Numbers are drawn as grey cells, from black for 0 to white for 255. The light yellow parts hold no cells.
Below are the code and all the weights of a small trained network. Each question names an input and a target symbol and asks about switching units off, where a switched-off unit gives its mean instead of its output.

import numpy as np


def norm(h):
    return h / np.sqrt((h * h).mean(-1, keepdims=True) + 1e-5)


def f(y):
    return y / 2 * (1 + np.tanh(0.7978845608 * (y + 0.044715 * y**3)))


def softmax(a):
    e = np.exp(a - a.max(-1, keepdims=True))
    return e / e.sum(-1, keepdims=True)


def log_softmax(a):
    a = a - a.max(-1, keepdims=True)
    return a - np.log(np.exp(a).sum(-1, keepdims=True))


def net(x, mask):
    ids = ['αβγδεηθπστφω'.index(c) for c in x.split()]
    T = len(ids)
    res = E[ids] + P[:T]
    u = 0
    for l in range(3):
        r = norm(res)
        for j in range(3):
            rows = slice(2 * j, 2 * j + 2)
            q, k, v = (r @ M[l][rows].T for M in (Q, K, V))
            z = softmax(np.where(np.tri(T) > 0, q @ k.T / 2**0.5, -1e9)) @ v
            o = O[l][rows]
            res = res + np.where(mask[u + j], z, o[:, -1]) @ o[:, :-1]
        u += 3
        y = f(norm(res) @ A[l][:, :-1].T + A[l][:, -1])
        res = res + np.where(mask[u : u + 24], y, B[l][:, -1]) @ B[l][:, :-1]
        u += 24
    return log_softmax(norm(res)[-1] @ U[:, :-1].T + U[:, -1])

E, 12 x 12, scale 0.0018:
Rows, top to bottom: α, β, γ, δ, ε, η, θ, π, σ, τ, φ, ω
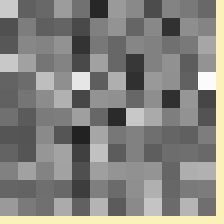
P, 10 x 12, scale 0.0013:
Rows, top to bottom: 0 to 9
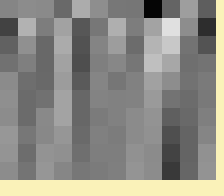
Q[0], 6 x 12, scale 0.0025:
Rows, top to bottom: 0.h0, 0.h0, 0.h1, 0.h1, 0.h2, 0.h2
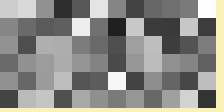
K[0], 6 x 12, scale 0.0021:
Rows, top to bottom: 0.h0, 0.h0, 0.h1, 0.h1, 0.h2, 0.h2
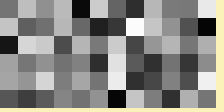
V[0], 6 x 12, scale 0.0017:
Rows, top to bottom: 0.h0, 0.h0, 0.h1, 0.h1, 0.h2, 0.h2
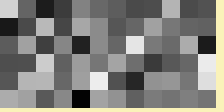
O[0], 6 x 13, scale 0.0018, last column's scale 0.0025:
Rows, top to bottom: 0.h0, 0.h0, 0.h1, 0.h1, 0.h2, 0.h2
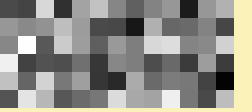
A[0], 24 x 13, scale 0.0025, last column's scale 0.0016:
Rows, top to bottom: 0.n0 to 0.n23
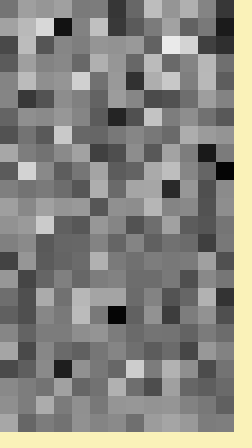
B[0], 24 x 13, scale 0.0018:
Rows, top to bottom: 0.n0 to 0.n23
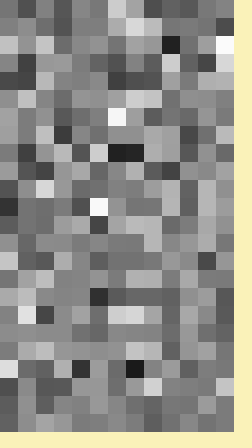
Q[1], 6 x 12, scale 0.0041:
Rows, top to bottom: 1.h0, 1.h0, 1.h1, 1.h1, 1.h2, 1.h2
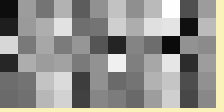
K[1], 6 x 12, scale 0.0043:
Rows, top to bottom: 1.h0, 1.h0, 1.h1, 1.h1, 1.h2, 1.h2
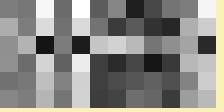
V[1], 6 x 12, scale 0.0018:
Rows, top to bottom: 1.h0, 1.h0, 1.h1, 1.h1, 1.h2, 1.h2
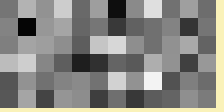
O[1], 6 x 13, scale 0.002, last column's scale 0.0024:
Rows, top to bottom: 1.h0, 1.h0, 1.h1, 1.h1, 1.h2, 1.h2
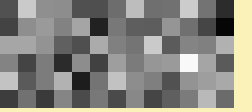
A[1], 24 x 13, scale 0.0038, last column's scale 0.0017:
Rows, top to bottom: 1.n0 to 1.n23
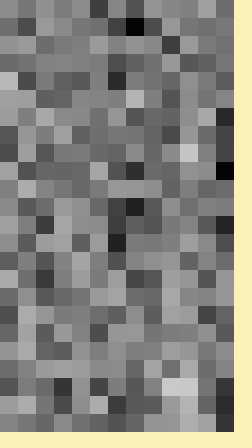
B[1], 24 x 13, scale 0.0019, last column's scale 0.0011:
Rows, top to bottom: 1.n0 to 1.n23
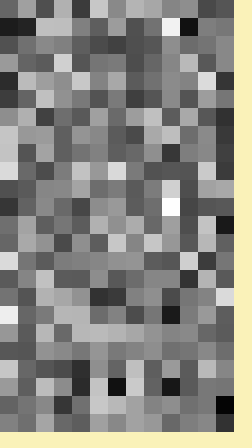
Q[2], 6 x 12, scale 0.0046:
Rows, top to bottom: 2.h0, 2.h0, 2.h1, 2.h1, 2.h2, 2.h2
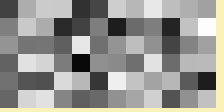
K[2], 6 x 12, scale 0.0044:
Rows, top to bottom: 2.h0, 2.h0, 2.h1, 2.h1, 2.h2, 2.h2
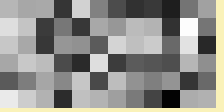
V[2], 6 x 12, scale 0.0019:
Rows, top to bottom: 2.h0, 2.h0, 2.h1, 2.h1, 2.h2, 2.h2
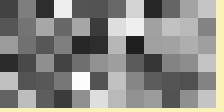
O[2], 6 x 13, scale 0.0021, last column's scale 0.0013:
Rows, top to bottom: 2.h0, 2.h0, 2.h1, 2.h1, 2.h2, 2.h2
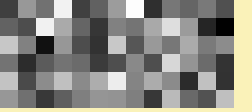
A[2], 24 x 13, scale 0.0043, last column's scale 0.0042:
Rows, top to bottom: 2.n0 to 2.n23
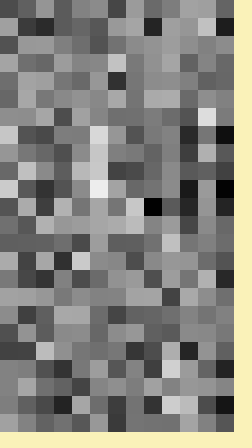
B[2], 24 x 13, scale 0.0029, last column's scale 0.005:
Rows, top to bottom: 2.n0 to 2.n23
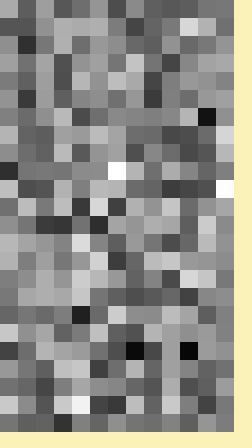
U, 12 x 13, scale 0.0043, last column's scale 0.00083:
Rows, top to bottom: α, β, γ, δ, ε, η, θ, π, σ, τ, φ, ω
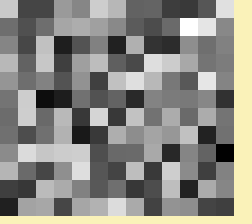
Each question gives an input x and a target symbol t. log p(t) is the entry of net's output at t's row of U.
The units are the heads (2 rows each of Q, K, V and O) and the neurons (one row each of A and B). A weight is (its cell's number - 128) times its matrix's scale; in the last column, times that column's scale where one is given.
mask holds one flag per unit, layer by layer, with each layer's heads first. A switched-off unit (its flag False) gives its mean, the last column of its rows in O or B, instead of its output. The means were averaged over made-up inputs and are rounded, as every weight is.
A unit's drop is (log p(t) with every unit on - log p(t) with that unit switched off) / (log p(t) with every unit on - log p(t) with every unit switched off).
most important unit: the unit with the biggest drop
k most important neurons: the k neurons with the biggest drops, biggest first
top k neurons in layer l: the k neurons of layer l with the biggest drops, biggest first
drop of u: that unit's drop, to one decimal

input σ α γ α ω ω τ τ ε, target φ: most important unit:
0.n4
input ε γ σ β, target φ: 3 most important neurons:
[1.n1, 2.n19, 0.n2]
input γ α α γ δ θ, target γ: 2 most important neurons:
[1.n21, 0.n8]
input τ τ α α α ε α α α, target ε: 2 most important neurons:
[0.n2, 0.n4]
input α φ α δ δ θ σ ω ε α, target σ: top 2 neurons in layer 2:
[2.n16, 2.n10]
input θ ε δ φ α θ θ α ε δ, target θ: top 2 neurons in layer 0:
[0.n17, 0.n2]
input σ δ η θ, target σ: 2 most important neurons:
[1.n17, 0.n8]
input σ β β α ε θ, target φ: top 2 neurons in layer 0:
[0.n20, 0.n8]
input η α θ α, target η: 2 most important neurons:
[1.n7, 2.n10]
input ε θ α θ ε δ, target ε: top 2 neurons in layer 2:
[2.n10, 2.n7]
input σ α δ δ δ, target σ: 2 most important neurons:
[0.n8, 1.n17]
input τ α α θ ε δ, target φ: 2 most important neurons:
[1.n1, 2.n19]
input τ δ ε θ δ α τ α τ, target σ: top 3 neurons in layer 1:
[1.n17, 1.n2, 1.n5]
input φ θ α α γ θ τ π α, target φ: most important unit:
1.h0
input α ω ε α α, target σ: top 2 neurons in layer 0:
[0.n5, 0.n19]
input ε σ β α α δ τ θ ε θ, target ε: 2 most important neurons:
[0.n17, 0.n5]
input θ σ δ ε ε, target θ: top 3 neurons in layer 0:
[0.n17, 0.n2, 0.n4]
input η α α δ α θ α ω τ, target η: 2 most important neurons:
[1.n7, 2.n10]
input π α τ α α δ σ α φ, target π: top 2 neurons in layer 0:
[0.n1, 0.n12]
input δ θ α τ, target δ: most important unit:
2.h0
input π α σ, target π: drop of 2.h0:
0.2
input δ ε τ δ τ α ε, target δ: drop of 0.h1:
1.2
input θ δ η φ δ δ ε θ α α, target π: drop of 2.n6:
0.0
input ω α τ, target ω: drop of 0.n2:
0.1
